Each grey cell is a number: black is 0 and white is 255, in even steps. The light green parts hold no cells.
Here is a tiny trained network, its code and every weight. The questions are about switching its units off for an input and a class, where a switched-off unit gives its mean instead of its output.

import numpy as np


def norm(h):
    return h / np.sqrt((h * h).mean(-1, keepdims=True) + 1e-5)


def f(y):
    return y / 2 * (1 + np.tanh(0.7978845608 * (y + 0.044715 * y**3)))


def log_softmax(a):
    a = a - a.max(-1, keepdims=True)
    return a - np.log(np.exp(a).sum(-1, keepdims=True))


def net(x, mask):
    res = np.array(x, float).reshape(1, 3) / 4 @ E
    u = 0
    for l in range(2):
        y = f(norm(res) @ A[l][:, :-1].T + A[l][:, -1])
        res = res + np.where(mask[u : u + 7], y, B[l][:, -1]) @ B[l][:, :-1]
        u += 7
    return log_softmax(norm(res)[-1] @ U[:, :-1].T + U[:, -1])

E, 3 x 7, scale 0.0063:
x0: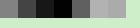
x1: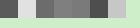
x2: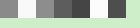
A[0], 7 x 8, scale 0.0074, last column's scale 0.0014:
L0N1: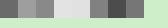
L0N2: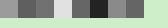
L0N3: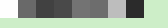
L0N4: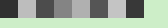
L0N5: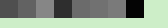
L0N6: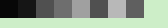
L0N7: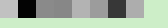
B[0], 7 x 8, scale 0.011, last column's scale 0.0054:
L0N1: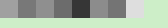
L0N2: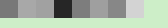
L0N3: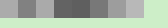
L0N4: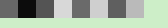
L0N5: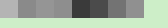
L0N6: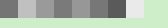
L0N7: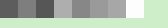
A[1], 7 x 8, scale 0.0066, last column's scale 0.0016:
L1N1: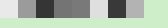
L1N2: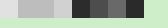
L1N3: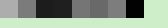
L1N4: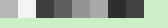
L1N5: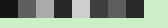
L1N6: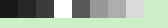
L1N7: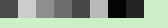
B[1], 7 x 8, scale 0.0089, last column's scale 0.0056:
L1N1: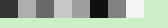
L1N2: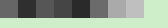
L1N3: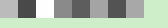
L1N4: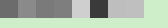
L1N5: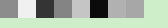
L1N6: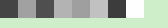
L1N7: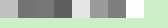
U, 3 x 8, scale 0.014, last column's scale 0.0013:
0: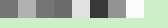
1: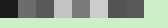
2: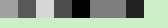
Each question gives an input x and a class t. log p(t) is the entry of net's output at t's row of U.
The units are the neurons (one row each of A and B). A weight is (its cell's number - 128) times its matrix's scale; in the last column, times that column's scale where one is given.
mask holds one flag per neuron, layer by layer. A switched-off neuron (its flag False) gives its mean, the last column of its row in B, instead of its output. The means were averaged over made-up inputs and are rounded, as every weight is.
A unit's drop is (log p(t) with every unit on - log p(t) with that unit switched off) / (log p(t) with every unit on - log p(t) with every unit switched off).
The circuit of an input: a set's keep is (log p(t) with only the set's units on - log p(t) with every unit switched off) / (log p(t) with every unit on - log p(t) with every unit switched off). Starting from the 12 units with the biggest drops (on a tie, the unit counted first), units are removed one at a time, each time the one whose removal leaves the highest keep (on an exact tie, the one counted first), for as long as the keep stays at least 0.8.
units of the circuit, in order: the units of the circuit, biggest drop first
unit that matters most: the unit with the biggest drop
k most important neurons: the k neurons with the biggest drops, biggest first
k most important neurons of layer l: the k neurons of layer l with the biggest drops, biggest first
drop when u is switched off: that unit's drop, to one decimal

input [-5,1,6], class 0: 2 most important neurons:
(L1N4; L1N7)
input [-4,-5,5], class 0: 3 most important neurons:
(L0N4; L1N7; L1N6)
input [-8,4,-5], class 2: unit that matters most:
L0N1
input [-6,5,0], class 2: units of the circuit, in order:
(L0N1; L1N2)
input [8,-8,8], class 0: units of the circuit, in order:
(L0N4; L1N4)
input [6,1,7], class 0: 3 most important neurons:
(L1N4; L1N1; L0N1)
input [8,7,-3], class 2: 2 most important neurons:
(L0N3; L0N7)
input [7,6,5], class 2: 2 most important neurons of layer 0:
(L0N6; L0N7)
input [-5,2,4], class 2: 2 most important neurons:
(L1N2; L0N1)
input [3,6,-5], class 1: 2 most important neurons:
(L0N4; L1N6)
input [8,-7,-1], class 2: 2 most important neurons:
(L0N3; L0N4)
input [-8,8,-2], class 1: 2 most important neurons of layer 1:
(L1N6; L1N3)
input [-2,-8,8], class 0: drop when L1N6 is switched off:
0.1
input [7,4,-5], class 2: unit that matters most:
L0N3
